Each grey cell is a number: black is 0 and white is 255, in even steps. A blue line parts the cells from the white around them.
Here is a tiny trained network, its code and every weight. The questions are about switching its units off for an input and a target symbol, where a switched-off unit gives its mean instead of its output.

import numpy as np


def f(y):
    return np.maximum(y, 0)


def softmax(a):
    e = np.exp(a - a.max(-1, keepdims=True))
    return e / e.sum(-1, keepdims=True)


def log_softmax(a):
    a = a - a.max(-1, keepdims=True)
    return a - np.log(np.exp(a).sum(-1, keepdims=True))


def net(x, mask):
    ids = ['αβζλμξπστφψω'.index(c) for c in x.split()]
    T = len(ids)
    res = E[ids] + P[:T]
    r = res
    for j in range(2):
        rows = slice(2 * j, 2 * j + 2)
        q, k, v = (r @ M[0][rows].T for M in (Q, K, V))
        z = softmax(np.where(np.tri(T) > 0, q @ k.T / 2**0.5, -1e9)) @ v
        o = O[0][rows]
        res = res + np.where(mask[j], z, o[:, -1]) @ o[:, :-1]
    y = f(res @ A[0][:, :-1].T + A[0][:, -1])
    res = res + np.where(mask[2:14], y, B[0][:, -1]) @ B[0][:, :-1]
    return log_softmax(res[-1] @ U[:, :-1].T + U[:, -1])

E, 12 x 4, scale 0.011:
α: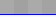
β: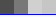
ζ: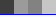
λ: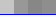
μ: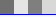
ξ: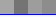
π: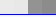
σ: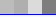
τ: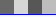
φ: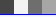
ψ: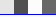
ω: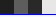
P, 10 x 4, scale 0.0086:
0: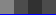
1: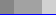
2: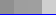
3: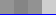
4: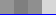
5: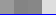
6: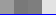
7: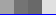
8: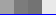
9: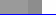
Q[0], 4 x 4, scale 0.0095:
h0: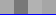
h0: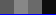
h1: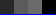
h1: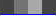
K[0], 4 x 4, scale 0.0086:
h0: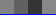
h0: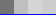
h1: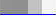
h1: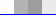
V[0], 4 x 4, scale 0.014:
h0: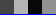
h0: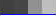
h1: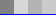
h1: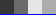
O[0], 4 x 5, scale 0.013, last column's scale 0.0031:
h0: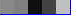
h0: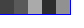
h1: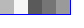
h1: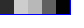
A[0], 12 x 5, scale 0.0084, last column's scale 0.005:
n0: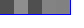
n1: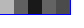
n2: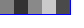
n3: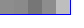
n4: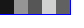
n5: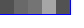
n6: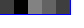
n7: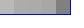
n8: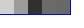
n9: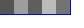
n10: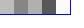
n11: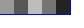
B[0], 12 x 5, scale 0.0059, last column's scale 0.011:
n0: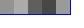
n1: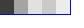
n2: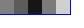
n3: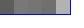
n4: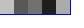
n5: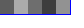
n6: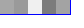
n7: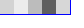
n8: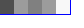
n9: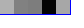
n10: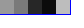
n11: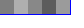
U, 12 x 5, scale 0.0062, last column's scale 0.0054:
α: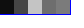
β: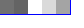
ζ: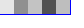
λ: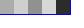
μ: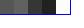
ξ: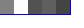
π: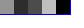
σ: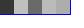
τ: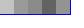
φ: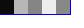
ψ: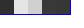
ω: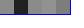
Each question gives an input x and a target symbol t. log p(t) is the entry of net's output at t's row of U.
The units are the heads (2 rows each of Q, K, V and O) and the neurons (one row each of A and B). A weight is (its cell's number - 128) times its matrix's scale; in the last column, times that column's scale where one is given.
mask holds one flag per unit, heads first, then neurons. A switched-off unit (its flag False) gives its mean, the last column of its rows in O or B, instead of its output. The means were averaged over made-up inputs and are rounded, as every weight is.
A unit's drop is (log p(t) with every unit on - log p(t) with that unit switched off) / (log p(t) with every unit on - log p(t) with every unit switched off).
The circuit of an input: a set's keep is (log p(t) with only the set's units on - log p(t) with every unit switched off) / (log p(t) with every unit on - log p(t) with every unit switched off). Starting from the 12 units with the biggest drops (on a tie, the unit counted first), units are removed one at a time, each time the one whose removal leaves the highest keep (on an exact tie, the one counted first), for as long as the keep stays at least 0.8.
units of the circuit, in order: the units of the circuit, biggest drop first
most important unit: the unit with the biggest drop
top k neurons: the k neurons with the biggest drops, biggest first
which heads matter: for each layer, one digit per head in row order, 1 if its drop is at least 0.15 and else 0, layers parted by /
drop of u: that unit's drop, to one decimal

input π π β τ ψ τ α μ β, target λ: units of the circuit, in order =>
[h1 h0]
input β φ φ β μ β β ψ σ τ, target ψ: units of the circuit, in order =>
[h1 h0]
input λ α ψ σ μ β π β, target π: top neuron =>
[n2]
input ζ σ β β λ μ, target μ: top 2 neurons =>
[n1 n7]
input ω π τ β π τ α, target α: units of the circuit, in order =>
[h1 h0 n1 n6]
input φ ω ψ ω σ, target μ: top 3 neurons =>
[n7 n10 n6]
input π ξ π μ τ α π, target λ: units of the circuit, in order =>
[h0 h1 n1]
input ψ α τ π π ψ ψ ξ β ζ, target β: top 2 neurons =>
[n10 n0]
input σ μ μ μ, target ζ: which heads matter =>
10
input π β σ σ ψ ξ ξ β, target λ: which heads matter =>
11
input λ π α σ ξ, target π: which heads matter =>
01
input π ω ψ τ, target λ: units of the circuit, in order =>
[h1 h0 n1]
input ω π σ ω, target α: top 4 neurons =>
[n6 n1 n10 n7]
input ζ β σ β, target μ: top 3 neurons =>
[n1 n7 n8]
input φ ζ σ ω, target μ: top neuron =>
[n4]
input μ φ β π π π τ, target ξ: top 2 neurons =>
[n9 n0]
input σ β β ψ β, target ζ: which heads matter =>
10
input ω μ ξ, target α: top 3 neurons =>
[n1 n6 n7]
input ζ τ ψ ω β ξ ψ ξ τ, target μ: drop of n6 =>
0.1
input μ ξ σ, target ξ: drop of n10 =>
0.1
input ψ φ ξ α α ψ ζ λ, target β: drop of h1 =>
0.5
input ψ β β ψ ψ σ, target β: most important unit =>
h0
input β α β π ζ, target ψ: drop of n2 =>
0.1
